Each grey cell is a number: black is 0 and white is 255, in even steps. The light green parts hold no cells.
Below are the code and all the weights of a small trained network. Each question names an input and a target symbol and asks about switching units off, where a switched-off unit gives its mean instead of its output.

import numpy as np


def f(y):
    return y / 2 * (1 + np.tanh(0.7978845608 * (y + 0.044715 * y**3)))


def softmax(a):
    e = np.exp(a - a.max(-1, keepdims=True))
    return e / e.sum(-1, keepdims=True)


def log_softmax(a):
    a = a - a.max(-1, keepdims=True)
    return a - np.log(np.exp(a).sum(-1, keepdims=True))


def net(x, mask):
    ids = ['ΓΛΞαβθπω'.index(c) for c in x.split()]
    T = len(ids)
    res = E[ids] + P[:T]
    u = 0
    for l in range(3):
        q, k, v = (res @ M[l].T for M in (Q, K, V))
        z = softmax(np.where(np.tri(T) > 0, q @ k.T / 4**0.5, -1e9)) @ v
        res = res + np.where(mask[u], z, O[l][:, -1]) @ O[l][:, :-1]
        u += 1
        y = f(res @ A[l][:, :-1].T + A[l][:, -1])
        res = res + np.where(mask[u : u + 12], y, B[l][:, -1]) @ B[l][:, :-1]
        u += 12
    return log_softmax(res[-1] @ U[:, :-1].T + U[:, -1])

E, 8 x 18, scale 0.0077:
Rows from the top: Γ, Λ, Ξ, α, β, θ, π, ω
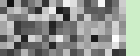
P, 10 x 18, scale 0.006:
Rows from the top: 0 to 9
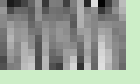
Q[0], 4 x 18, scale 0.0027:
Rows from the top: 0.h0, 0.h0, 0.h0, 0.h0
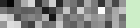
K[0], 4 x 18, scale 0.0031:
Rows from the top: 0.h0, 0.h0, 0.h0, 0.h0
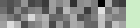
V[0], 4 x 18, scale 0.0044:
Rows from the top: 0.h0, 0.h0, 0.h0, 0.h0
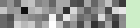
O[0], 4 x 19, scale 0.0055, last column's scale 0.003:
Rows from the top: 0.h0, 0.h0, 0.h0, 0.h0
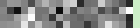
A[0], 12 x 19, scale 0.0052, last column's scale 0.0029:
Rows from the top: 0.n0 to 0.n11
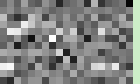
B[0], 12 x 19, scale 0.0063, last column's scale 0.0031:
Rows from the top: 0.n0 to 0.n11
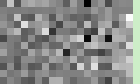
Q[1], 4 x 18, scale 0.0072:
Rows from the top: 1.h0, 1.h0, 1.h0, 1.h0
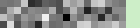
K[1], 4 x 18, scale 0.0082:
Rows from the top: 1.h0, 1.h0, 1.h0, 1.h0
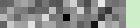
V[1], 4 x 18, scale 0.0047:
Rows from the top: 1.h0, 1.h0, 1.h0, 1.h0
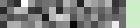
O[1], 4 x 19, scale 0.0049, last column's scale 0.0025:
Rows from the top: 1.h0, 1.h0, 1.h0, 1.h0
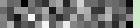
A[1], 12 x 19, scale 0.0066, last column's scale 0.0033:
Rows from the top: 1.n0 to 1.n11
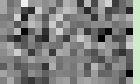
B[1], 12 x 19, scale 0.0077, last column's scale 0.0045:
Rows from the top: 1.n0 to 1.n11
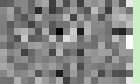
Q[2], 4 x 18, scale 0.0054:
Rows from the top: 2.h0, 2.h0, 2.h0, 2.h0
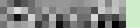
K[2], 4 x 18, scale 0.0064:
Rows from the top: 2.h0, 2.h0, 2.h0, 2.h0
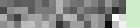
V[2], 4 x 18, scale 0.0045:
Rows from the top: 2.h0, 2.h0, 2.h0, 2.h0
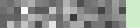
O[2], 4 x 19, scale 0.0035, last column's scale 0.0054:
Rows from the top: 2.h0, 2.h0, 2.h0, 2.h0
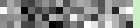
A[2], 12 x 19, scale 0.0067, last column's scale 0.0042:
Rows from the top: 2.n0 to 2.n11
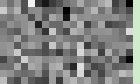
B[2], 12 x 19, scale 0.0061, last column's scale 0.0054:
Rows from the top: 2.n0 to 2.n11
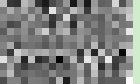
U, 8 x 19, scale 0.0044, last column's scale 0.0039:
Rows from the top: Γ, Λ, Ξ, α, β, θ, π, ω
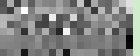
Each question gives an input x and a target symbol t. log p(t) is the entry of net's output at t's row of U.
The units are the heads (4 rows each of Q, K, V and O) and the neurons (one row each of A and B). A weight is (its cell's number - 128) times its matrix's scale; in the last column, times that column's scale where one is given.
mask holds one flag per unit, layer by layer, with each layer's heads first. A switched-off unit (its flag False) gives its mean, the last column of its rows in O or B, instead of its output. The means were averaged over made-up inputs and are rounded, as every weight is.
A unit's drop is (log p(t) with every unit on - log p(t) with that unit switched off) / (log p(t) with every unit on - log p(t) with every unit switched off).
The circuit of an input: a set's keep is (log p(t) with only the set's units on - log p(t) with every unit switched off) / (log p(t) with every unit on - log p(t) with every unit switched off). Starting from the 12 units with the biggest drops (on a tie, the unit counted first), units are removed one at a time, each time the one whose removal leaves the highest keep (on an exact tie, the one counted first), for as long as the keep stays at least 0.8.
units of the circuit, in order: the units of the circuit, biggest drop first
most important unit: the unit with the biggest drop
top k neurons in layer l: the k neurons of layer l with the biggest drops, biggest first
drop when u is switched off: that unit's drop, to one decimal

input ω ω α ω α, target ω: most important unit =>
2.n8
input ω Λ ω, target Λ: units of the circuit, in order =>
[0.h0; 2.h0; 2.n10]
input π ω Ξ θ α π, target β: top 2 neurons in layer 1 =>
[1.n5; 1.n6]
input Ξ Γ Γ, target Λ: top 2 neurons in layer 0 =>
[0.n2; 0.n5]
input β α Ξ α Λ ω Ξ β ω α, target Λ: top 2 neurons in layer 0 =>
[0.n4; 0.n2]
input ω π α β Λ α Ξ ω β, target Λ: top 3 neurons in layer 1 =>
[1.n11; 1.n5; 1.n7]
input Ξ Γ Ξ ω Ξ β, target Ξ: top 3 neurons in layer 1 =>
[1.n5; 1.n9; 1.n11]
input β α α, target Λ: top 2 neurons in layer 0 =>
[0.n2; 0.n6]
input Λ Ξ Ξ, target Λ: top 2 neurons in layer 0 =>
[0.n2; 0.n3]
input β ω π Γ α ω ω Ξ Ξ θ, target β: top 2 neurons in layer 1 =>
[1.n7; 1.n2]
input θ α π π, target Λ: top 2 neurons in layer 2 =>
[2.n11; 2.n10]
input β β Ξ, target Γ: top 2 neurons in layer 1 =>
[1.n2; 1.n0]
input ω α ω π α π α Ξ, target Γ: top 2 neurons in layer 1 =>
[1.n2; 1.n7]
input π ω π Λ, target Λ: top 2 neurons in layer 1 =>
[1.n5; 1.n6]
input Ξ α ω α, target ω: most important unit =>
2.n11
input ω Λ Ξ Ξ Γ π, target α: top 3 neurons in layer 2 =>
[2.n0; 2.n7; 2.n4]
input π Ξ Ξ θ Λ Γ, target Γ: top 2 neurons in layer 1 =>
[1.n2; 1.n11]
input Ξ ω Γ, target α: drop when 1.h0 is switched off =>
0.7
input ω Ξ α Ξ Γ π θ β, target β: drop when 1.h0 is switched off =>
0.7
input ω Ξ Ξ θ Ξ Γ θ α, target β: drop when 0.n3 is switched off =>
-0.1
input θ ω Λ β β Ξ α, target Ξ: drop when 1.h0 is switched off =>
0.7
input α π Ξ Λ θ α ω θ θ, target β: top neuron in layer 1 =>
[1.n5]
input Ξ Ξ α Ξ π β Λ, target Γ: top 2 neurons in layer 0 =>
[0.n2; 0.n4]
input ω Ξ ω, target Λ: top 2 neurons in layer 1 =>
[1.n5; 1.n7]
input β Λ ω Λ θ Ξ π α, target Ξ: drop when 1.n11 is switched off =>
0.1
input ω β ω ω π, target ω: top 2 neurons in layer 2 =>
[2.n8; 2.n9]
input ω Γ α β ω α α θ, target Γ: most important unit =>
0.h0
